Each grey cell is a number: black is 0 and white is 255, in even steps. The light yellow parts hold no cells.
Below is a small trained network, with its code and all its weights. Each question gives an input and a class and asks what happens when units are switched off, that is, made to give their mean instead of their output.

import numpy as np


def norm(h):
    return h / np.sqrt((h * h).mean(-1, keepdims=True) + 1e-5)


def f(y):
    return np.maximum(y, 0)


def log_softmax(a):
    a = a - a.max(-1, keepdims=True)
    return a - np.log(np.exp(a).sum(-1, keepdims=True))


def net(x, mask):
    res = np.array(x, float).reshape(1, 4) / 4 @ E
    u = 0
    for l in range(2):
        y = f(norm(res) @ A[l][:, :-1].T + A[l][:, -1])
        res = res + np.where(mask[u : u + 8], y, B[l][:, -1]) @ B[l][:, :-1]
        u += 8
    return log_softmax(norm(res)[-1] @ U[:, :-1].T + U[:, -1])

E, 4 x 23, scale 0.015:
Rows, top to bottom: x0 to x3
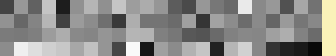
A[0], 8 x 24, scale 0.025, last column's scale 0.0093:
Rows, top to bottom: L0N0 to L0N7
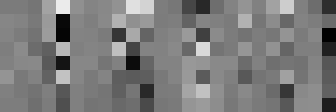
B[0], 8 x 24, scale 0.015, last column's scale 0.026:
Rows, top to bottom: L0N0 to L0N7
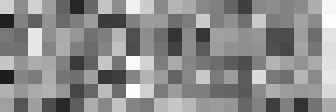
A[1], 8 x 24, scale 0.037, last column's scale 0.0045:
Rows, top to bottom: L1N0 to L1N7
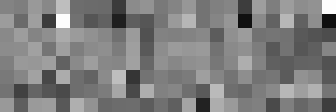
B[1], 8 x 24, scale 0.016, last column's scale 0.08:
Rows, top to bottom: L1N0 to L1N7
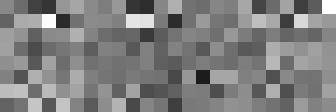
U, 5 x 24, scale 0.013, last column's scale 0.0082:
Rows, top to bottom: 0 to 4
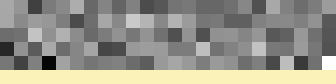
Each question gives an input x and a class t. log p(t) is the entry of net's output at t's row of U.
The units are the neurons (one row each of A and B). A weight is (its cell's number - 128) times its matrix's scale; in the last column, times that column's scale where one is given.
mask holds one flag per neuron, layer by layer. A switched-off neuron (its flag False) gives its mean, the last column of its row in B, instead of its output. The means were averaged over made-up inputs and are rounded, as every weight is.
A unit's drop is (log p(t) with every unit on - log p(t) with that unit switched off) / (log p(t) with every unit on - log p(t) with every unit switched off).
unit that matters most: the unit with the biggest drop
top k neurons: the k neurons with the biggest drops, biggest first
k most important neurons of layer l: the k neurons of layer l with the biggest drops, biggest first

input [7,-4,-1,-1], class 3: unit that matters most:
L0N1
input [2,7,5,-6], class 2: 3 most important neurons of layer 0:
L0N2, L0N4, L0N6
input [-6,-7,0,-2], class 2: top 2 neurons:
L0N3, L0N1
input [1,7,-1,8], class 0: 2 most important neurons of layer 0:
L0N3, L0N6
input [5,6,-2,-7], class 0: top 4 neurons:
L1N6, L0N3, L0N4, L0N5
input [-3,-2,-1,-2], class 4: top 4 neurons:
L1N0, L0N5, L0N1, L0N4
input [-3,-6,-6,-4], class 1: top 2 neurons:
L0N4, L0N2
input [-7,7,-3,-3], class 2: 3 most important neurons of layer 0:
L0N2, L0N1, L0N6
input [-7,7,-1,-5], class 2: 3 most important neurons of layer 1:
L1N1, L1N7, L1N0
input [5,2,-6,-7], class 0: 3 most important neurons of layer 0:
L0N0, L0N6, L0N5
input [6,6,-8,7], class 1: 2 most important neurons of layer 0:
L0N6, L0N7
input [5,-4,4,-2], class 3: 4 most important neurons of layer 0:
L0N1, L0N2, L0N4, L0N6
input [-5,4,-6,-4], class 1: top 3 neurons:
L0N4, L1N1, L0N1
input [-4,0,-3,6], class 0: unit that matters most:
L0N0
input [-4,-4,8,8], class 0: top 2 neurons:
L0N4, L0N6
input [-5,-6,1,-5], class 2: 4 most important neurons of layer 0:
L0N3, L0N1, L0N6, L0N5
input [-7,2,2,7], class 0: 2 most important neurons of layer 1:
L1N0, L1N3
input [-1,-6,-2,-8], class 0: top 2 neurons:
L1N6, L0N2
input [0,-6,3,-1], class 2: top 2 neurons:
L0N3, L1N0
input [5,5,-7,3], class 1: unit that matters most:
L0N6
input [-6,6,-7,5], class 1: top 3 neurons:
L0N6, L1N1, L0N1
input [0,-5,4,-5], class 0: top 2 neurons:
L1N6, L0N2
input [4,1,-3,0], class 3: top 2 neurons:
L0N1, L0N0
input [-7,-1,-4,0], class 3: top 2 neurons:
L0N5, L1N1
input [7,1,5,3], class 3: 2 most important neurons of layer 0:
L0N1, L0N4
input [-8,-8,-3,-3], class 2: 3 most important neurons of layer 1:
L1N1, L1N5, L1N0
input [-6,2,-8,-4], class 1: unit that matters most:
L0N4
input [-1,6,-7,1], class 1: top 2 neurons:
L0N6, L0N4
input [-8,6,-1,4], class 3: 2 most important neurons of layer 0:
L0N5, L0N3
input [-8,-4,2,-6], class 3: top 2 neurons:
L1N1, L0N5
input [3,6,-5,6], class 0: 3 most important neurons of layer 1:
L1N4, L1N3, L1N1
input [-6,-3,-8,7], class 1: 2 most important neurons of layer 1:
L1N1, L1N6
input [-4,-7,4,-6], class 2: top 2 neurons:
L0N3, L1N5
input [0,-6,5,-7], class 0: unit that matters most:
L1N6
